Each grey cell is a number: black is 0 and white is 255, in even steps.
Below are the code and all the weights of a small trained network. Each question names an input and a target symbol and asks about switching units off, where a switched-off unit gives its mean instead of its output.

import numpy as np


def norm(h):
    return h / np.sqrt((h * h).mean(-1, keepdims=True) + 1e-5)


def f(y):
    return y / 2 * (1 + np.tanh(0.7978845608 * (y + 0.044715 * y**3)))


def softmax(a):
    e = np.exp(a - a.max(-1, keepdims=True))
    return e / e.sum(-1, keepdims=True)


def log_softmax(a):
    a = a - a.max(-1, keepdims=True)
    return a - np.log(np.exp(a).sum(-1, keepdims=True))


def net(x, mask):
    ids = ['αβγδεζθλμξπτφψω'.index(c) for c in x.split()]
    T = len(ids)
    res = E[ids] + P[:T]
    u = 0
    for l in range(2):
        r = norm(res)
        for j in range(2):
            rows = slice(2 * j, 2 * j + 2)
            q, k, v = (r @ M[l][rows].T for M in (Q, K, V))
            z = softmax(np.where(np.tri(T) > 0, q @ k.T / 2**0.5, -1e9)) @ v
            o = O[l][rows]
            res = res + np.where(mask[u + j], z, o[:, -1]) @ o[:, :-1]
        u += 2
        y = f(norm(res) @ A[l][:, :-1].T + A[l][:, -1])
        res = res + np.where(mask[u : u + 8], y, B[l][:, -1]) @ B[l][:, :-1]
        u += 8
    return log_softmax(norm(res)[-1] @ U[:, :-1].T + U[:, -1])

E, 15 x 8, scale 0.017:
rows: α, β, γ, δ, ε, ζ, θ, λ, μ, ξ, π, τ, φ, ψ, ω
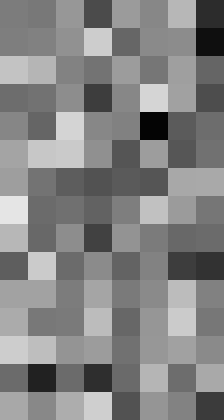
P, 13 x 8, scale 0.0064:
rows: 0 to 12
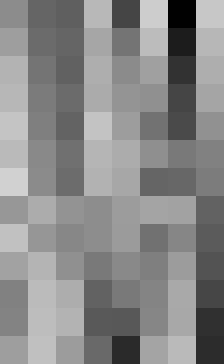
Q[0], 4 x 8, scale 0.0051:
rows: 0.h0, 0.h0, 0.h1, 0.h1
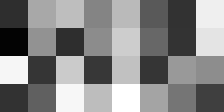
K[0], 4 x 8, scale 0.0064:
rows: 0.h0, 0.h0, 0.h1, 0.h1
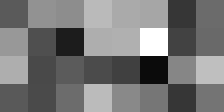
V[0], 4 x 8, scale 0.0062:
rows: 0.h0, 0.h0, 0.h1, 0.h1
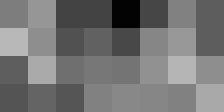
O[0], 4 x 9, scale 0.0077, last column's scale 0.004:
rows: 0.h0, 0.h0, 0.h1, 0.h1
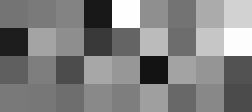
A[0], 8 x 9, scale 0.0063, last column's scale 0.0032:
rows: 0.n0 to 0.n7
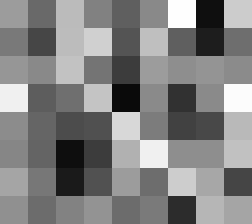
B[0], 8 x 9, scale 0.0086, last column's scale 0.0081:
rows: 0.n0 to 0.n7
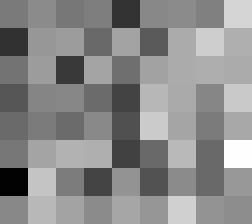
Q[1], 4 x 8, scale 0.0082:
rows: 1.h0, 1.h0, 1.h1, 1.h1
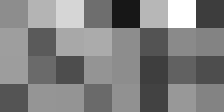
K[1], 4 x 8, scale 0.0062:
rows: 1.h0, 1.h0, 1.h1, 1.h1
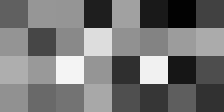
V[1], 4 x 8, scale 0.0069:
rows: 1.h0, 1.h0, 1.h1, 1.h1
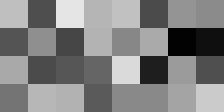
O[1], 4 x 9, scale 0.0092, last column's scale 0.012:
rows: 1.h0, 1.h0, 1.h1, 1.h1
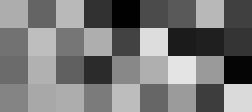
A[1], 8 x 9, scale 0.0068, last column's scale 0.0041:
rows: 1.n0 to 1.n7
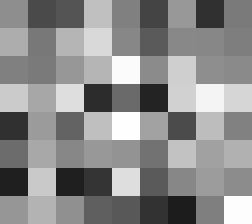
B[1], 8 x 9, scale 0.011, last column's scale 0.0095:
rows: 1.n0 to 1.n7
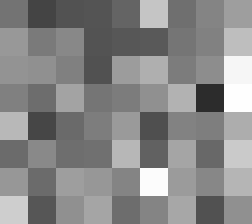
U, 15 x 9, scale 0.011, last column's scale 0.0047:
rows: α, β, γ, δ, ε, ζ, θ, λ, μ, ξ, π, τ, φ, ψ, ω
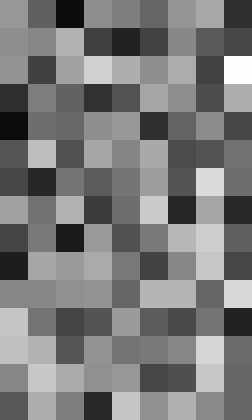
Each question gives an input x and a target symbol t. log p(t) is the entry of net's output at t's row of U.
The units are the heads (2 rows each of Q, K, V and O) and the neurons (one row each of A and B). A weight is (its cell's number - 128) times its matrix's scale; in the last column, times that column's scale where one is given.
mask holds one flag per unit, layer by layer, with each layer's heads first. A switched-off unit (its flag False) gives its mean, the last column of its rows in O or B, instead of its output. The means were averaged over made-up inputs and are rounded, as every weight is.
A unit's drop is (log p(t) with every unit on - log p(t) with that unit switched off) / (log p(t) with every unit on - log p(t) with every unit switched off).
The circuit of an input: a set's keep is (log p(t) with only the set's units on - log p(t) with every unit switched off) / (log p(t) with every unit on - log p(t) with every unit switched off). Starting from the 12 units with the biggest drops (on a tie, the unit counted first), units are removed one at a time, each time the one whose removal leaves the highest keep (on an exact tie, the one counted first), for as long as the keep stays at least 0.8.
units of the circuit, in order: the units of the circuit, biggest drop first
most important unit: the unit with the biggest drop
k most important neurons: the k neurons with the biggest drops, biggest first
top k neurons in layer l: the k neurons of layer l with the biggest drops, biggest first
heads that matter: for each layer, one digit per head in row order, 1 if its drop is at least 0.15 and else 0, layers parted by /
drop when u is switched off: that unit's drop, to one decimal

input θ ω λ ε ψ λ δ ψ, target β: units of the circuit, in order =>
[0.n5; 1.h0]
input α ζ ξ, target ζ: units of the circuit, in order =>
[1.h0]
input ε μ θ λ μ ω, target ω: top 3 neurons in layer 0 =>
[0.n3; 0.n6; 0.n4]
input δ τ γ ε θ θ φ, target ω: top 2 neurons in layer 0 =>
[0.n6; 0.n3]
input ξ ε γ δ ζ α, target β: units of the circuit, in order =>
[1.h0; 0.n0]
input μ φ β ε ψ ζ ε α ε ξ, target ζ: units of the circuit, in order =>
[1.h0; 0.n5; 1.n3; 0.h0]
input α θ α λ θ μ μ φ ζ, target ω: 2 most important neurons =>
[0.n4; 1.n2]
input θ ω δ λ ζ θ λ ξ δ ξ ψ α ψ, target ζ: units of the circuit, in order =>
[1.h0; 0.n5; 1.n3]
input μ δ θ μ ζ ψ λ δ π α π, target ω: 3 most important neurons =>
[0.n4; 1.n2; 1.n7]
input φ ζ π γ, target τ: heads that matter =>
10 / 00
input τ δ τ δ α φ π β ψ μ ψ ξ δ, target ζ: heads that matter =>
00 / 10
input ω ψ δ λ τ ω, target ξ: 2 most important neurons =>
[0.n1; 1.n3]
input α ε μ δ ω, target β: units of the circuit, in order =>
[1.h0; 1.n1]
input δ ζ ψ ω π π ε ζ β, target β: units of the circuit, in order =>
[1.h0]
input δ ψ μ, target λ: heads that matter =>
00 / 01
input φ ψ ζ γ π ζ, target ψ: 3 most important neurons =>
[1.n3; 0.n5; 1.n6]
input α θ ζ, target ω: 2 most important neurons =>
[1.n2; 0.n3]
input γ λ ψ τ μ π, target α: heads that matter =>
10 / 01
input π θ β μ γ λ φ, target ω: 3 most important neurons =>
[0.n4; 1.n2; 0.n6]
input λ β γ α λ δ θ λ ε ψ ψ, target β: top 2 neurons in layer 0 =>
[0.n5; 0.n1]
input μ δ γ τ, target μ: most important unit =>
1.n3
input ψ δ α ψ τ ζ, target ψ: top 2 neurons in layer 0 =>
[0.n1; 0.n5]
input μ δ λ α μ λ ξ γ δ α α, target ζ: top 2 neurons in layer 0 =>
[0.n5; 0.n0]
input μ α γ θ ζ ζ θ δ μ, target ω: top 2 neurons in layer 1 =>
[1.n2; 1.n7]
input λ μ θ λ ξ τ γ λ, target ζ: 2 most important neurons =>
[0.n5; 1.n3]
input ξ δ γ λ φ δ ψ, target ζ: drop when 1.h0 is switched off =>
1.1
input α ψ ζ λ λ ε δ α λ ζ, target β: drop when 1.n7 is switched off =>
-0.1
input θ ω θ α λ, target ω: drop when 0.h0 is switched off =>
0.1
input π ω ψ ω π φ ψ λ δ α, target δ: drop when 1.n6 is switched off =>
0.3
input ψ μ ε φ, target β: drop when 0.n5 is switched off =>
0.0
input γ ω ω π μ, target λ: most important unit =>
1.h1
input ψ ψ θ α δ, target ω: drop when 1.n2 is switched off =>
0.3
